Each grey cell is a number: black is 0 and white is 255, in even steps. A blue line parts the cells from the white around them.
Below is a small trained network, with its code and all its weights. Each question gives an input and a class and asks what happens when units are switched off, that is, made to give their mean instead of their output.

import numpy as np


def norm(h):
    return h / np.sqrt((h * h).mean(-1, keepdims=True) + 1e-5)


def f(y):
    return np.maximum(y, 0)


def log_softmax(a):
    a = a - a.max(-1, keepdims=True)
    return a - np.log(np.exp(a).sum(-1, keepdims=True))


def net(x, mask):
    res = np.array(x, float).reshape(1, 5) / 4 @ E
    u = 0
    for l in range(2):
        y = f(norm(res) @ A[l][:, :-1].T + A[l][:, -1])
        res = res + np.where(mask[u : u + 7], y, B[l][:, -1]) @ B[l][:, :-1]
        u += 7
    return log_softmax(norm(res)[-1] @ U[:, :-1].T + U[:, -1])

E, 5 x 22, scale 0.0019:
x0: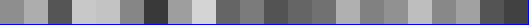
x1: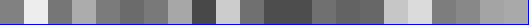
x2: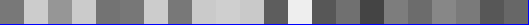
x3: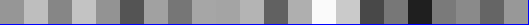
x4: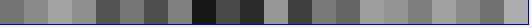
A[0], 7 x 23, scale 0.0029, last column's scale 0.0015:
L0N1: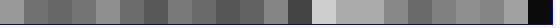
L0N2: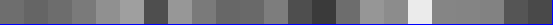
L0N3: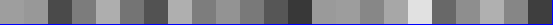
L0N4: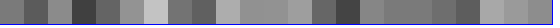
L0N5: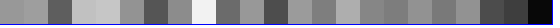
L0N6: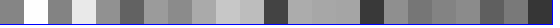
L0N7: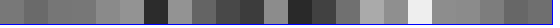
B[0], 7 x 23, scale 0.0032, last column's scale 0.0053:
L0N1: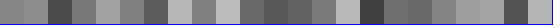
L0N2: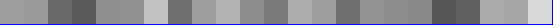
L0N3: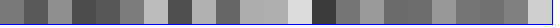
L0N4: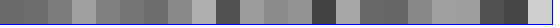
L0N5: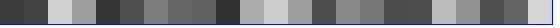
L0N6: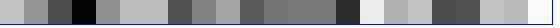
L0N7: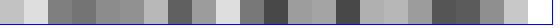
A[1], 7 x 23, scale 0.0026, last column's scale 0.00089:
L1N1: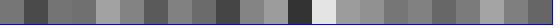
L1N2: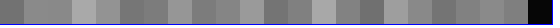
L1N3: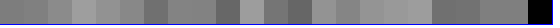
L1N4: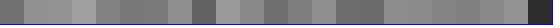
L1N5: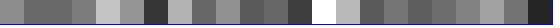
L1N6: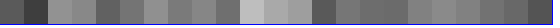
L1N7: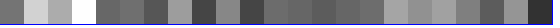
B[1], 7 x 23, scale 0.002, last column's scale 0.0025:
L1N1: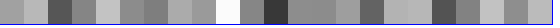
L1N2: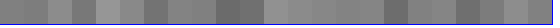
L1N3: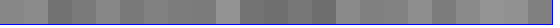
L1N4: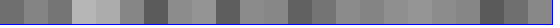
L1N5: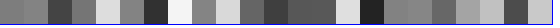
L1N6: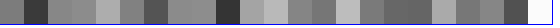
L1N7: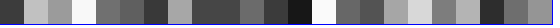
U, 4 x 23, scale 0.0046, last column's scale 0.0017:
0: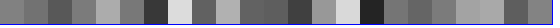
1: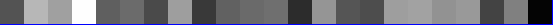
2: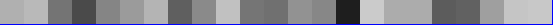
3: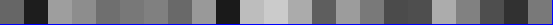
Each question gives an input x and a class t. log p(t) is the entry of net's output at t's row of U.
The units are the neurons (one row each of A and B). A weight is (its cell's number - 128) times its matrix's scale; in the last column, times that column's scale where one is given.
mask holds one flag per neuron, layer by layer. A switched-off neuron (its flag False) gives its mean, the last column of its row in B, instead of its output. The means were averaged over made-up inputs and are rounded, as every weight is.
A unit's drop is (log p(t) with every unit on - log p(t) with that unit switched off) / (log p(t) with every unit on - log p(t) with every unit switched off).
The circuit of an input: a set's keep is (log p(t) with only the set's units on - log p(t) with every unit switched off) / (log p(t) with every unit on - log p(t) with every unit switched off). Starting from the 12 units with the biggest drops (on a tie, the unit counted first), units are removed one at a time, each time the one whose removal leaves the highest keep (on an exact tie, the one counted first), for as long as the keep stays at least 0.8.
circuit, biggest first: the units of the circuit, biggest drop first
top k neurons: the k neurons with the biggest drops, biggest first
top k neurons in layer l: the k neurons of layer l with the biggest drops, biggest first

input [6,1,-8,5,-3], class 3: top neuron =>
(L0N3)
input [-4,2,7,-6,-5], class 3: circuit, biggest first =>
(L0N7, L0N4)
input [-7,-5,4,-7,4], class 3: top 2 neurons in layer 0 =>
(L0N6, L0N4)
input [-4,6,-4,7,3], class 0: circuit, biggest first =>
(L0N7, L0N1)
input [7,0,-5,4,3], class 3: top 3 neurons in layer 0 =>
(L0N3, L0N6, L0N5)
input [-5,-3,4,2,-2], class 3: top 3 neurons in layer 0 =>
(L0N7, L0N4, L0N2)
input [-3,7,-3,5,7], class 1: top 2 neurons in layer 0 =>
(L0N6, L0N2)
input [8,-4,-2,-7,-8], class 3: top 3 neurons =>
(L0N5, L0N6, L1N6)
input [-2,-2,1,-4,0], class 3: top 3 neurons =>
(L0N4, L0N6, L1N1)
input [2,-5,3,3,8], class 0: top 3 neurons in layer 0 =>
(L0N3, L0N7, L0N5)
